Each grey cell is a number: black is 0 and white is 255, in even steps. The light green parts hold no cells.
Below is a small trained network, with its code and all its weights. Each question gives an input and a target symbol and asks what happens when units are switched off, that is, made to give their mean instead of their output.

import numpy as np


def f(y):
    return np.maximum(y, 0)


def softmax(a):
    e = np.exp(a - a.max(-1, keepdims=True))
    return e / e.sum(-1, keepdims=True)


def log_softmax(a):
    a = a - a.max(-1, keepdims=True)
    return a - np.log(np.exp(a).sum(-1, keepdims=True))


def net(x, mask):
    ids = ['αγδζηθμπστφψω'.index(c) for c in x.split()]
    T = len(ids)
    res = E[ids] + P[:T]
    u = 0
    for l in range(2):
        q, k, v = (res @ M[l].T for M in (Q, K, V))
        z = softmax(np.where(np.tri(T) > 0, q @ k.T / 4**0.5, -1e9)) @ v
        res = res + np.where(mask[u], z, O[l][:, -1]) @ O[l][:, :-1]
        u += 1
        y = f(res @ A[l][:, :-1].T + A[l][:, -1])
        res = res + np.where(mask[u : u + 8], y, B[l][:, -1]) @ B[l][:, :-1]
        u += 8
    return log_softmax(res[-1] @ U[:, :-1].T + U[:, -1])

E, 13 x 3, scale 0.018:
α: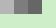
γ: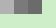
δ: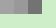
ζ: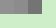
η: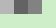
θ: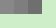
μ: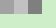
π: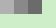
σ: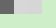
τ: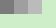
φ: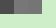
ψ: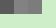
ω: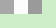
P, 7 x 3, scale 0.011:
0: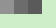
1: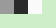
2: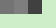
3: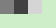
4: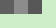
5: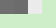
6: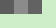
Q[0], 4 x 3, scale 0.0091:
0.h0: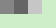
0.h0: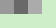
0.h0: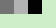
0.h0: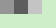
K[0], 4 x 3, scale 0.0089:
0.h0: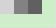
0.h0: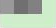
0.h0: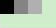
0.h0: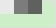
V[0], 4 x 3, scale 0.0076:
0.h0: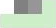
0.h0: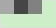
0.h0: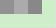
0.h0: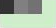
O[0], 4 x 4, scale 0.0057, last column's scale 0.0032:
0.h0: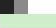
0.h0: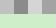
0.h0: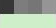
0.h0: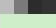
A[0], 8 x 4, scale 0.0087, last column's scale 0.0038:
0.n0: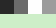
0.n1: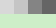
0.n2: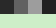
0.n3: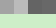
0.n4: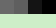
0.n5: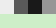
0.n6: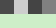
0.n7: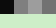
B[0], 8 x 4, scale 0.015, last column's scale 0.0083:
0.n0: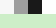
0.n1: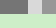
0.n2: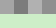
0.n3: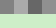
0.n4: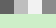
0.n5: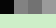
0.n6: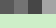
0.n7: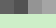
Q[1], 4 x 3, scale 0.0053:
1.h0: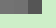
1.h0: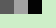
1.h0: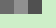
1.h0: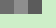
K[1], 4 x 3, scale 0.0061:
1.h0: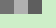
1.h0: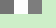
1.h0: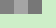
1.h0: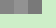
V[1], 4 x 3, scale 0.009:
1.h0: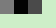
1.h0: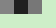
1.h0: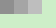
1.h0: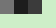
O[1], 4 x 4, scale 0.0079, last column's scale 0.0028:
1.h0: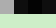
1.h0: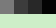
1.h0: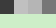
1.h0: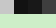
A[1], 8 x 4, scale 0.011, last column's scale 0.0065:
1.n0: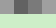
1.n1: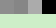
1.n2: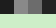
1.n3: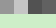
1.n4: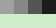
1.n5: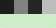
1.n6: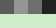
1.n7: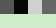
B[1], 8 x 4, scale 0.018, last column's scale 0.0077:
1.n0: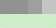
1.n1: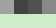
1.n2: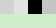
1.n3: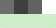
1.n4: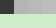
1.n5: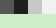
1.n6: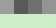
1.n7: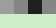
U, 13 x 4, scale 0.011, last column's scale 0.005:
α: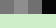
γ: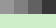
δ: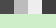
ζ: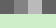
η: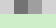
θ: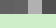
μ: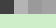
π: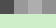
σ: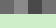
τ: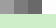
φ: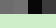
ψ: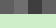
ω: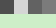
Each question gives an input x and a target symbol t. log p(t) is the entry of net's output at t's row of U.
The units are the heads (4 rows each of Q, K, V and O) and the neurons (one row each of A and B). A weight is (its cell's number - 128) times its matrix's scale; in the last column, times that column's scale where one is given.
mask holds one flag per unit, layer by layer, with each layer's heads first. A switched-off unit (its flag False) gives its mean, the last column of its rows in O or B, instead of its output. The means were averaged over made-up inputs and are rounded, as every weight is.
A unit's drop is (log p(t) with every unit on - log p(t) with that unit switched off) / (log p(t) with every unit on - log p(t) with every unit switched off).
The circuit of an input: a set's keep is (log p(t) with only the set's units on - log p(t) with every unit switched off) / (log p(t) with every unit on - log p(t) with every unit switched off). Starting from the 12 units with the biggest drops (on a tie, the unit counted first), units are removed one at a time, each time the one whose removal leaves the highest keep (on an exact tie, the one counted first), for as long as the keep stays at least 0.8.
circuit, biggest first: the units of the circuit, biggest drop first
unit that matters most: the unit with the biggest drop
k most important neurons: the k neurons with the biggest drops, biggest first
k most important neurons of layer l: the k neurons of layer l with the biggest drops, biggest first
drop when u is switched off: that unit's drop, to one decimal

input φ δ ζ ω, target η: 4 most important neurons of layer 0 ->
(0.n0; 0.n1; 0.n5; 0.n6)
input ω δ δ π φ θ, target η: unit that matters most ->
0.n2
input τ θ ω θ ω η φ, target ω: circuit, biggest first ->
(1.n2; 1.h0; 0.n1)
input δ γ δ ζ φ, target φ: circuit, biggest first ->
(0.h0; 0.n6)
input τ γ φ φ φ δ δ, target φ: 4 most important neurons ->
(1.n2; 0.n5; 0.n0; 1.n4)
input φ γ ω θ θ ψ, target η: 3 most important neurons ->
(0.n0; 0.n2; 0.n7)
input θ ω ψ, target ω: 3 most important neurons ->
(1.n2; 0.n0; 1.n3)
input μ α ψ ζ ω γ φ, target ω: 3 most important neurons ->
(1.n2; 1.n3; 0.n3)
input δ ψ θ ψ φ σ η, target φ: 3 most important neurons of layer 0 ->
(0.n0; 0.n5; 0.n3)
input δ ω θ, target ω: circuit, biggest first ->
(1.h0; 1.n2; 0.n0; 0.n1)
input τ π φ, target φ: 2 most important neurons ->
(1.n2; 0.n5)
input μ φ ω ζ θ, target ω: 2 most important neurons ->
(1.n2; 0.n3)
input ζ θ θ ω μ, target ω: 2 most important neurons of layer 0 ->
(0.n0; 0.n6)
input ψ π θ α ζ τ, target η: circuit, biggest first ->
(0.n0)
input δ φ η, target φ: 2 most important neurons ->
(0.n0; 1.n7)
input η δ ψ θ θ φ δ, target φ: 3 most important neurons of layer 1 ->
(1.n2; 1.n4; 1.n0)
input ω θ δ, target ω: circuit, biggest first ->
(1.h0; 0.n0; 1.n2; 0.n5)
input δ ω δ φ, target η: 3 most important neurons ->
(0.n0; 0.n2; 0.n7)
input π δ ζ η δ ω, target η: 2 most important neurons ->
(0.n1; 0.n0)
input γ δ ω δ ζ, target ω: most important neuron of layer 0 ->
(0.n3)
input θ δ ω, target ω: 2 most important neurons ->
(0.n6; 0.n0)
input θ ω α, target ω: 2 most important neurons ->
(1.n2; 0.n0)
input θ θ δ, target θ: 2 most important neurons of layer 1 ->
(1.n5; 1.n2)
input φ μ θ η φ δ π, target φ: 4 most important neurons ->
(1.n2; 0.n5; 0.n0; 1.n4)
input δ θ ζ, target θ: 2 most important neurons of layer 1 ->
(1.n5; 1.n2)
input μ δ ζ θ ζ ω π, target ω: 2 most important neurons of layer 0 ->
(0.n0; 0.n5)
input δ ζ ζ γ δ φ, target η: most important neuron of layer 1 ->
(1.n0)
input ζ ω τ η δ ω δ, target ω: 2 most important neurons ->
(1.n2; 0.n0)
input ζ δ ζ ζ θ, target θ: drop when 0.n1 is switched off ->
0.1
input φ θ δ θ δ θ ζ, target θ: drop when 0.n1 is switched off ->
0.0
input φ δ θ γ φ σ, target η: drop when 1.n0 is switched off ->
0.1
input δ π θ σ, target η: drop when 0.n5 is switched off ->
0.1
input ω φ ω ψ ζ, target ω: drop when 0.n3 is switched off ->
0.2
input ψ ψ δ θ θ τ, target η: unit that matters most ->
1.n0
